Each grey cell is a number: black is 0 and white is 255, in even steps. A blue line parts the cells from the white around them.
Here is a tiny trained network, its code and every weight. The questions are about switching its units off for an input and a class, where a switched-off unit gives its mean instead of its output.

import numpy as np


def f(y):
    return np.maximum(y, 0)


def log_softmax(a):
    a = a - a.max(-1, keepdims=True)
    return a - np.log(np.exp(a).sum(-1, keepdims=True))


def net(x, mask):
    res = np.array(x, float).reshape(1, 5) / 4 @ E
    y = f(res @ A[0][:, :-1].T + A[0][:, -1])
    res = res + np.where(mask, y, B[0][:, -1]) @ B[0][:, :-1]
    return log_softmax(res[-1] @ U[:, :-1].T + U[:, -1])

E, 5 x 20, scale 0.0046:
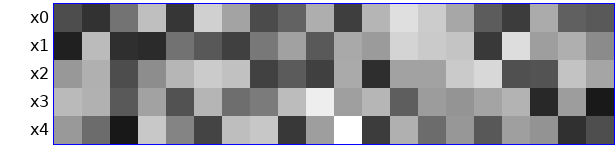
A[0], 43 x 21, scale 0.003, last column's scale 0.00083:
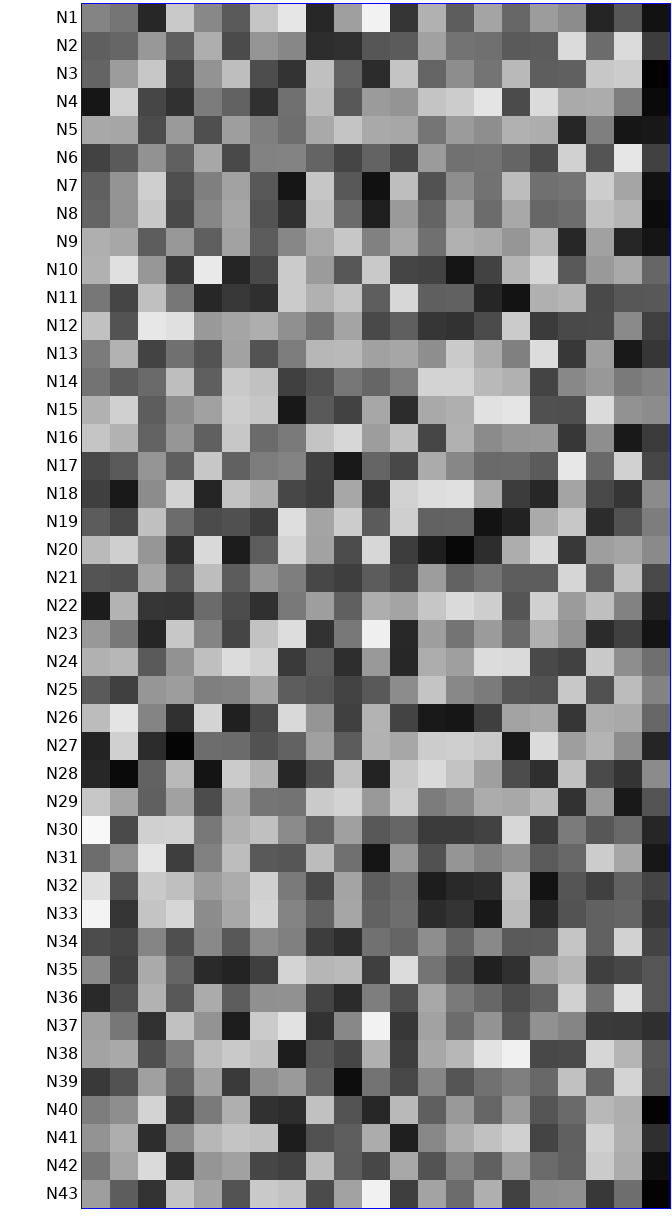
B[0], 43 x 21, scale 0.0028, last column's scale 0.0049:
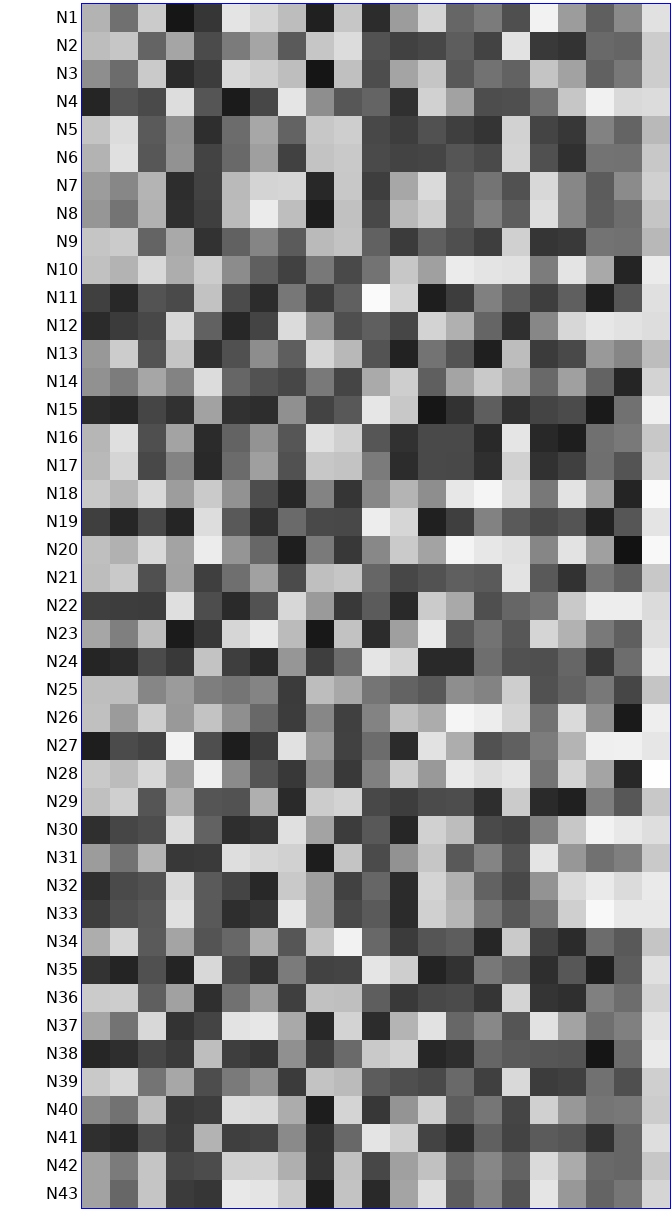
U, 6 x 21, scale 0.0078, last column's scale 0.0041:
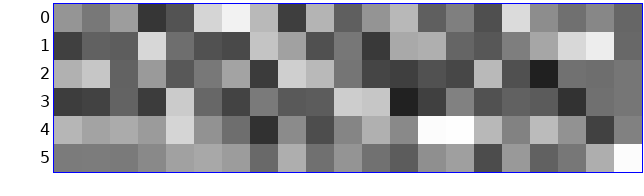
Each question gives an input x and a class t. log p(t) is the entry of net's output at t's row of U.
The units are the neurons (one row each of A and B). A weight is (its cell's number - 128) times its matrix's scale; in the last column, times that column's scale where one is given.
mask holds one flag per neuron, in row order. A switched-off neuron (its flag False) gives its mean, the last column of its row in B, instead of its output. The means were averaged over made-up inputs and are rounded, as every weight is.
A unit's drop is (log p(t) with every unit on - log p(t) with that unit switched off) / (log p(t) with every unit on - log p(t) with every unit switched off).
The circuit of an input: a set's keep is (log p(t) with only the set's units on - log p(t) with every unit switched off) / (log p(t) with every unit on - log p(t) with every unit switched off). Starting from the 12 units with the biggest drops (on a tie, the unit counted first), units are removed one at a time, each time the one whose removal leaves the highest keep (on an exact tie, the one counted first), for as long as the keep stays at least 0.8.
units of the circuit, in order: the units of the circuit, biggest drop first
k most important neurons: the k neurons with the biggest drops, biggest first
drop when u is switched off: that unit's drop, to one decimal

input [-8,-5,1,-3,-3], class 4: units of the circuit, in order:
(N20)
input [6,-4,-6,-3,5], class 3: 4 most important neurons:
(N19 N35 N11 N20)
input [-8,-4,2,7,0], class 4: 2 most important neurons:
(N20 N26)
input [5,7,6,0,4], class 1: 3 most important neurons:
(N27 N22 N4)
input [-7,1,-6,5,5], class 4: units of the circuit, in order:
(N20 N10)
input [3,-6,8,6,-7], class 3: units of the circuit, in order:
(N15 N24)
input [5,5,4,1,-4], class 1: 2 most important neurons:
(N27 N4)
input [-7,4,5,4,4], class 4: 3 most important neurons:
(N20 N10 N26)
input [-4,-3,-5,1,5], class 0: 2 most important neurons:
(N37 N23)
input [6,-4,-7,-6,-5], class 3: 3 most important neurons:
(N19 N35 N11)
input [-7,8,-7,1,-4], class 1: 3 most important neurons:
(N27 N4 N22)
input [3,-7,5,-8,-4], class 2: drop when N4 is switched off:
0.3
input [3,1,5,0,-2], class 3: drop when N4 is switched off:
0.0
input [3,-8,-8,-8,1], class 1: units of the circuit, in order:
(N33)
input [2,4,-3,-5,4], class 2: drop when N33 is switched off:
0.1
